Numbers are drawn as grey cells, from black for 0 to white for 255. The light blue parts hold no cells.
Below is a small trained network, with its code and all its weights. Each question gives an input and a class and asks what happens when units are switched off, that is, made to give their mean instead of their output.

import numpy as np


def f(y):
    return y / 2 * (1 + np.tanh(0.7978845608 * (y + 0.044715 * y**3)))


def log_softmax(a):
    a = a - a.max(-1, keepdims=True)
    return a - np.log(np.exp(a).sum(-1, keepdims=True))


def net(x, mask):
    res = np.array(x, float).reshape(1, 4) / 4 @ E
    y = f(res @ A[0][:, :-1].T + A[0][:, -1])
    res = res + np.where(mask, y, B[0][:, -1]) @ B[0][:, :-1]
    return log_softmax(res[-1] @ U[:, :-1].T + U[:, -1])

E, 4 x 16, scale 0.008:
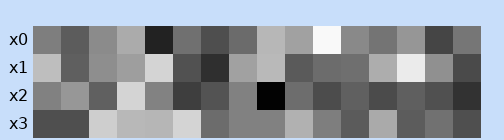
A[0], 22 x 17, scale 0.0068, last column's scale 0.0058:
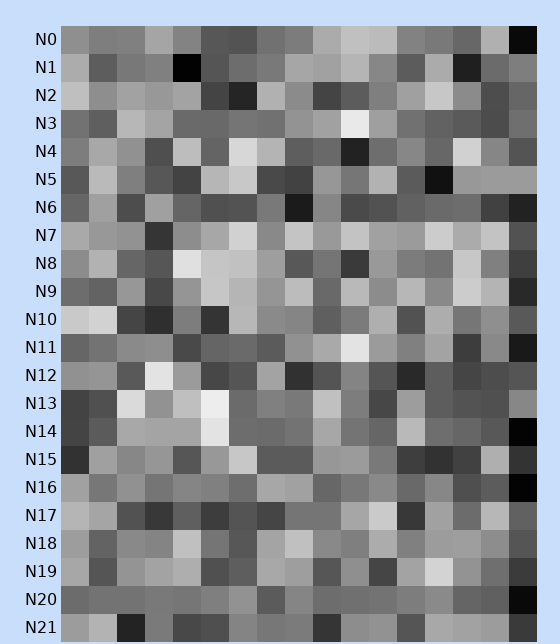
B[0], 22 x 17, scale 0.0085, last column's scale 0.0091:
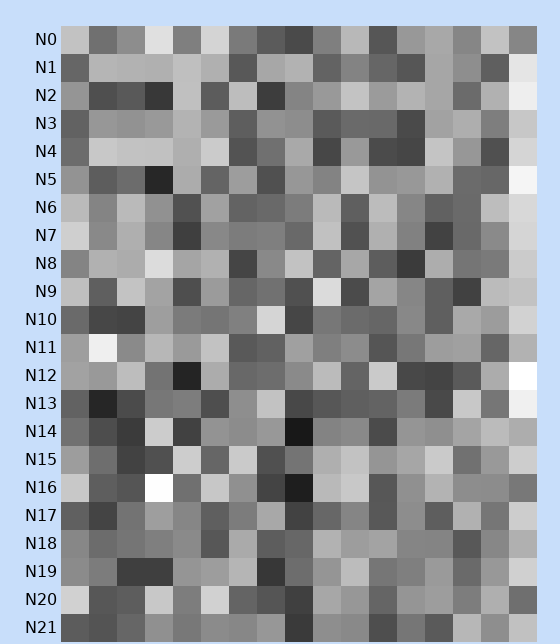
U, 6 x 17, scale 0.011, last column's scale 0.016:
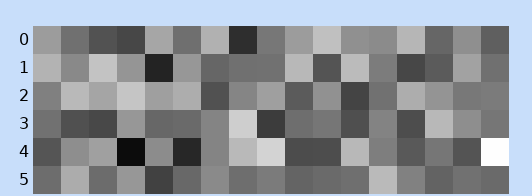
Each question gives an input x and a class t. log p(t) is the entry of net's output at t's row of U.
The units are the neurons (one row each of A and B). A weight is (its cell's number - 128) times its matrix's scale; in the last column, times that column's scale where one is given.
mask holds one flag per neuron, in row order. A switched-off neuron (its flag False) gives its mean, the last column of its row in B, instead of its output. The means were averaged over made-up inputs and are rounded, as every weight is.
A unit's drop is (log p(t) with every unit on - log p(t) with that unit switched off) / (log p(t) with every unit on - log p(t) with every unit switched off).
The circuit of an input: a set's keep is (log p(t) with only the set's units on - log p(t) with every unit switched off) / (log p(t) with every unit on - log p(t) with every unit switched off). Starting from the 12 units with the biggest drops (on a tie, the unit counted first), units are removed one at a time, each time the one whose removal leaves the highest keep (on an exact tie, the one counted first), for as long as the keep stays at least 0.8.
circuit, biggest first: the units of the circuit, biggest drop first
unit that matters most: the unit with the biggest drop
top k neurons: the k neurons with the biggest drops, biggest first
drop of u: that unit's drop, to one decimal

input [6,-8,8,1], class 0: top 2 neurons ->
(N15 N5)
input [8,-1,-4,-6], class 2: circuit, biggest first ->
(N1)
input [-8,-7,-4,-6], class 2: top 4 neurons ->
(N4 N8 N2 N19)
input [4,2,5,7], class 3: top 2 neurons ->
(N13 N14)
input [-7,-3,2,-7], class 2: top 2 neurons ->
(N4 N8)
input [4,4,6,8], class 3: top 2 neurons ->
(N13 N14)
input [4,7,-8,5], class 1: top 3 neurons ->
(N9 N7 N5)
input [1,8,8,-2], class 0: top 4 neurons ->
(N2 N19 N7 N9)
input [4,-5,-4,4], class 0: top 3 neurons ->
(N15 N5 N12)
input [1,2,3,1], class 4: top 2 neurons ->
(N9 N7)
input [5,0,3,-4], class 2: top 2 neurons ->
(N1 N13)
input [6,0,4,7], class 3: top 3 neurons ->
(N13 N14 N4)
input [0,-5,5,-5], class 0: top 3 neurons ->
(N5 N15 N13)
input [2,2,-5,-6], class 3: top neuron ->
(N12)
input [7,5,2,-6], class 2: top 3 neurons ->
(N1 N11 N13)
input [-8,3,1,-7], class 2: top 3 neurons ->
(N4 N8 N13)
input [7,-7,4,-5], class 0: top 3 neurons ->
(N15 N5 N4)
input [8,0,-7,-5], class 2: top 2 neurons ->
(N1 N11)
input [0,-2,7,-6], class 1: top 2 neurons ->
(N12 N6)
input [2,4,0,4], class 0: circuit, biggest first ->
(N19)
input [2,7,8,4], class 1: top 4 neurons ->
(N12 N6 N5 N15)
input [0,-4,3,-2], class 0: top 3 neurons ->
(N15 N5 N13)
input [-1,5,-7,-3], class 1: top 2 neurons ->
(N7 N9)
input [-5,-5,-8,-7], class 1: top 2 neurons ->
(N7 N9)
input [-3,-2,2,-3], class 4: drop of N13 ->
0.2
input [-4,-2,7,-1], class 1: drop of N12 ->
0.0
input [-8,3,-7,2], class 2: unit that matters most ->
N4
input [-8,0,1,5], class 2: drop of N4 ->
0.1
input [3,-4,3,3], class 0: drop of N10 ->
0.1
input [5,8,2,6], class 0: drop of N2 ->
0.2
